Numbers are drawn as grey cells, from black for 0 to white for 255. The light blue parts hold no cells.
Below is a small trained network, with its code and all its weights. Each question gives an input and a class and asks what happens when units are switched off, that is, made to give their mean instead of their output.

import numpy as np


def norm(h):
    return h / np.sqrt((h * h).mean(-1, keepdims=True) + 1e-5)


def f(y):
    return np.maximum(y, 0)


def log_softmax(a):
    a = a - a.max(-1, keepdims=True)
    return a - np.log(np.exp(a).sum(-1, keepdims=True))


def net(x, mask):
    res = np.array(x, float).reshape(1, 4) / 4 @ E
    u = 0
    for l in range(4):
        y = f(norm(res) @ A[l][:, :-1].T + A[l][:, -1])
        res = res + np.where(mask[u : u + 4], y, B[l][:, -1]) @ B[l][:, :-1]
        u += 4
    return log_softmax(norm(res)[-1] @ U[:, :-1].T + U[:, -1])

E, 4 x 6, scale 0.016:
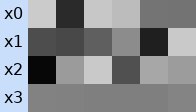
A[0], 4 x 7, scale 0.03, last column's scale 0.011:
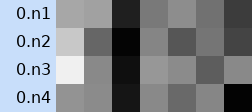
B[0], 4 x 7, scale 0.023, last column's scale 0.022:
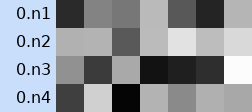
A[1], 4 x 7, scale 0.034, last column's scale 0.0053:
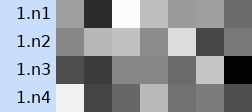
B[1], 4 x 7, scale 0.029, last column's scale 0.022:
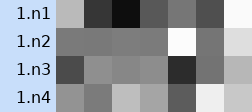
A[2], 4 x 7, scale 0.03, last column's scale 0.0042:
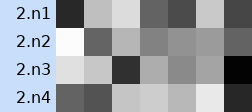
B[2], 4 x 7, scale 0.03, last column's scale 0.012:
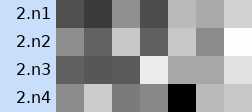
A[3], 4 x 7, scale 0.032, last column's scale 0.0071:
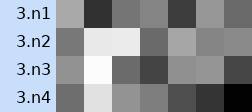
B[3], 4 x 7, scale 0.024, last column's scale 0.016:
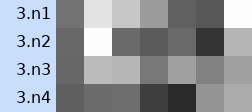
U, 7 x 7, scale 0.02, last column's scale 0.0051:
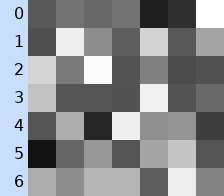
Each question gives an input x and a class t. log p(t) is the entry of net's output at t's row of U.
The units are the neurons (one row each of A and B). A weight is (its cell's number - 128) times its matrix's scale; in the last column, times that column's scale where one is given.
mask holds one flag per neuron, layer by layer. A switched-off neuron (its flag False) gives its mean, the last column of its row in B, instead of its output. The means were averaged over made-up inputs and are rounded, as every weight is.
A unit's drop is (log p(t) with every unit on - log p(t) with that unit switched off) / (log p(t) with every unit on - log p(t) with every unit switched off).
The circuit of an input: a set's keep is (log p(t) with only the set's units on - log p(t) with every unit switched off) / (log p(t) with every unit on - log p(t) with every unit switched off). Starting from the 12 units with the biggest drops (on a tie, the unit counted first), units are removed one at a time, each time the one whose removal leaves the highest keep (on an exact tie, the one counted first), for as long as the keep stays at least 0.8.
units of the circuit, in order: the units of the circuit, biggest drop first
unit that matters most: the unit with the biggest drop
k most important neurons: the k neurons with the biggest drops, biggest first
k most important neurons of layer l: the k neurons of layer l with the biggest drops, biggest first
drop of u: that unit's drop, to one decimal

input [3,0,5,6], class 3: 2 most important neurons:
[0.n3 0.n4]
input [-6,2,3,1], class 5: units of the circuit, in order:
[1.n1 2.n1]
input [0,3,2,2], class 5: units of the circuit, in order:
[1.n1]
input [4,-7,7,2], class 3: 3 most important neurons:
[0.n4 0.n3 1.n1]
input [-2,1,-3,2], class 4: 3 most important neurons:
[0.n4 0.n2 2.n3]
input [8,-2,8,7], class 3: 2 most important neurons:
[0.n3 1.n2]
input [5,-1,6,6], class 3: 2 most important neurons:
[0.n3 1.n2]
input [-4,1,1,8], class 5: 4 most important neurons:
[1.n1 0.n2 1.n2 0.n3]
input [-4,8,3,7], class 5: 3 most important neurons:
[1.n1 2.n1 0.n3]
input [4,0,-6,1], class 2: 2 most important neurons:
[0.n3 2.n2]
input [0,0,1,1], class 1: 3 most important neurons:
[0.n4 1.n1 0.n3]
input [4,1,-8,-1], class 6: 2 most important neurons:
[0.n2 1.n4]
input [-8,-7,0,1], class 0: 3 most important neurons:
[0.n2 0.n1 1.n4]
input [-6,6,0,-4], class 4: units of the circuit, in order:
[0.n3]
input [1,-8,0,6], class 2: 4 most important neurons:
[0.n4 1.n3 0.n1 0.n2]
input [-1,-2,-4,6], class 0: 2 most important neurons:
[0.n3 0.n1]
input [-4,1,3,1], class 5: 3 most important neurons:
[1.n1 0.n2 1.n2]
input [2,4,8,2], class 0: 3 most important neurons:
[0.n2 0.n4 0.n1]
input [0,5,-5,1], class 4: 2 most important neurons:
[0.n2 0.n4]
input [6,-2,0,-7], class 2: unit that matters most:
0.n2
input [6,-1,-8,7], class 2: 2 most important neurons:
[0.n3 2.n2]
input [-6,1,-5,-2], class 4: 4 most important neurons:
[0.n4 0.n2 2.n3 1.n3]
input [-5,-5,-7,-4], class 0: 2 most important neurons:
[0.n3 0.n1]
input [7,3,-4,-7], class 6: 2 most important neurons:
[1.n4 0.n2]
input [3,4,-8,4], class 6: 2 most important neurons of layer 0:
[0.n2 0.n3]
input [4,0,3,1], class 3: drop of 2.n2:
-0.1
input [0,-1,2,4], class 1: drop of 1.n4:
0.0
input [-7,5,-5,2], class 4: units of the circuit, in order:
[0.n2]
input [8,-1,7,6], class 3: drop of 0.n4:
0.1
